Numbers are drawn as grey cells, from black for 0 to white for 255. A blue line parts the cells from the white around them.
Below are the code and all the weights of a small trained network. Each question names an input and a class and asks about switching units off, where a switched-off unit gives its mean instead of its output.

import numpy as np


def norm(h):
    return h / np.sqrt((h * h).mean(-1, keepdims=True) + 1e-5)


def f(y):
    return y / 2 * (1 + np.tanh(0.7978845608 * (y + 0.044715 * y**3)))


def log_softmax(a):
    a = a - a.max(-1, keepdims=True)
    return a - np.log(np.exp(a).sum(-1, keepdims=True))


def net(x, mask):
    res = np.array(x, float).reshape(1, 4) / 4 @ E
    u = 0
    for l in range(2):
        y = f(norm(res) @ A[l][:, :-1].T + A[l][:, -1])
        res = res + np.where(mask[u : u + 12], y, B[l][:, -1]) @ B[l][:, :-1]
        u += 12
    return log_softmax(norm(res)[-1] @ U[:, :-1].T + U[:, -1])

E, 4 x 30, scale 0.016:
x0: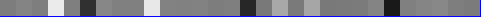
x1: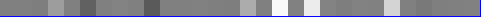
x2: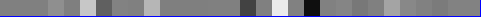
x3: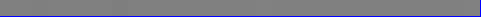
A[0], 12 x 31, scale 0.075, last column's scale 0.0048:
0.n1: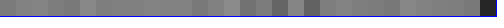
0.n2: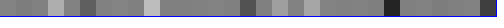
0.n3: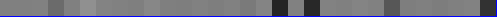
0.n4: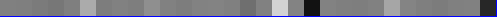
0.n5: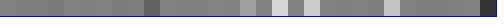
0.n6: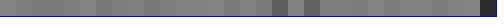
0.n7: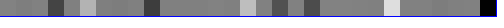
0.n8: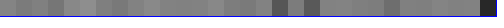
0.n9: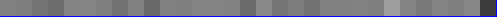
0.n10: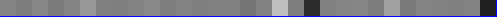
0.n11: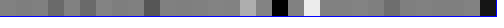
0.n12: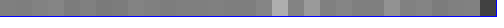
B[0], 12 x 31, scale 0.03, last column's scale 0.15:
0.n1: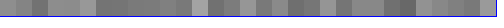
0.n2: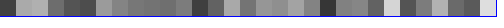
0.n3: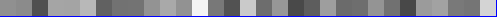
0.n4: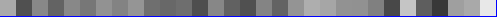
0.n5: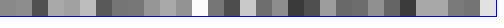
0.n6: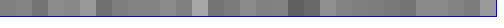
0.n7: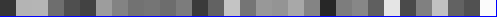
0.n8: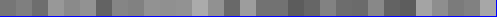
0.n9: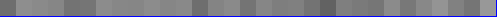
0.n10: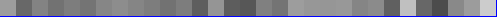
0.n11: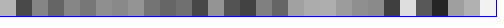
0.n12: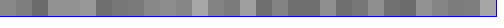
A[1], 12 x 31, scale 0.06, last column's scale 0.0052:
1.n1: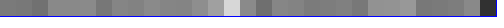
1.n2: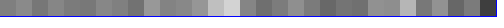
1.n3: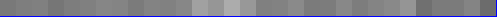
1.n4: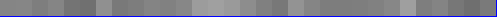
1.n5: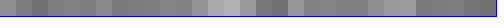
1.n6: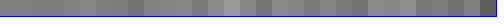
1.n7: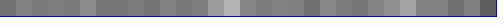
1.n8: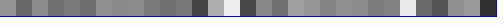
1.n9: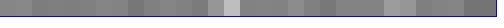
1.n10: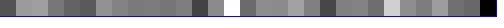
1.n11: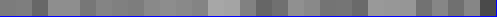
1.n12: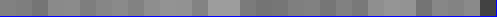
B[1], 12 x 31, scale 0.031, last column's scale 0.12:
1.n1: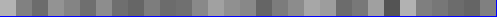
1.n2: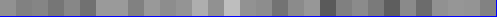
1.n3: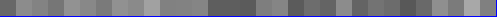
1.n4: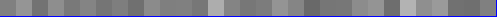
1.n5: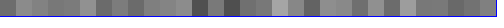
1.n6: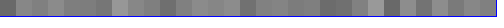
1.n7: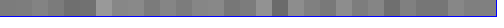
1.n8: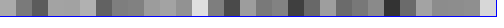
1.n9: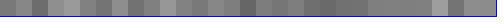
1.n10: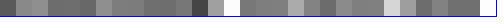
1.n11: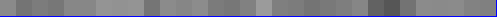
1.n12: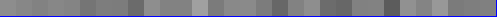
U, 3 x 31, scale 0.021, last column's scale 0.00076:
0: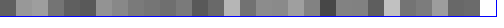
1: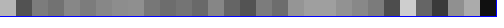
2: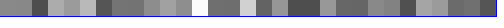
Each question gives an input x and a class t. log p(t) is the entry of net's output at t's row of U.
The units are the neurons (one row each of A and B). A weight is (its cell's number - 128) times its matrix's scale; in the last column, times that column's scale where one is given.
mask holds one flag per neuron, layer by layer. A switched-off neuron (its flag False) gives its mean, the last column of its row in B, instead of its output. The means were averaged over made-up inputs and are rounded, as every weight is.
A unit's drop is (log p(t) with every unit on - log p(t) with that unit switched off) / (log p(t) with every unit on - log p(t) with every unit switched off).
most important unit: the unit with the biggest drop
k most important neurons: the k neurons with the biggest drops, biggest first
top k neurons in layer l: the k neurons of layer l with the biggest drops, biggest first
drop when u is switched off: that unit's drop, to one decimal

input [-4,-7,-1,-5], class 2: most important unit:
0.n3
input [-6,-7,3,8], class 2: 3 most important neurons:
0.n3, 0.n2, 0.n8
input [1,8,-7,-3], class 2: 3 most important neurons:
0.n5, 0.n4, 0.n10
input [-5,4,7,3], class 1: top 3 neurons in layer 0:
0.n4, 0.n10, 0.n2
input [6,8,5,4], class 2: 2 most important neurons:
0.n5, 0.n7
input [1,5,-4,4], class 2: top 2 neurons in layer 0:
0.n5, 0.n4
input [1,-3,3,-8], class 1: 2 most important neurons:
0.n4, 0.n5
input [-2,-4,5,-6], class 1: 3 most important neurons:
0.n4, 0.n5, 0.n10
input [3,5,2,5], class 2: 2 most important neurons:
0.n5, 0.n7
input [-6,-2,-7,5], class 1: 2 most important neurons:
0.n11, 0.n2
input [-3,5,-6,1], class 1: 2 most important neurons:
0.n11, 0.n3
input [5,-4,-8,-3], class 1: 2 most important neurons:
0.n11, 0.n7
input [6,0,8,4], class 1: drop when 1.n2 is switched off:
0.0
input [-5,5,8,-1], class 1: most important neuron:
0.n4
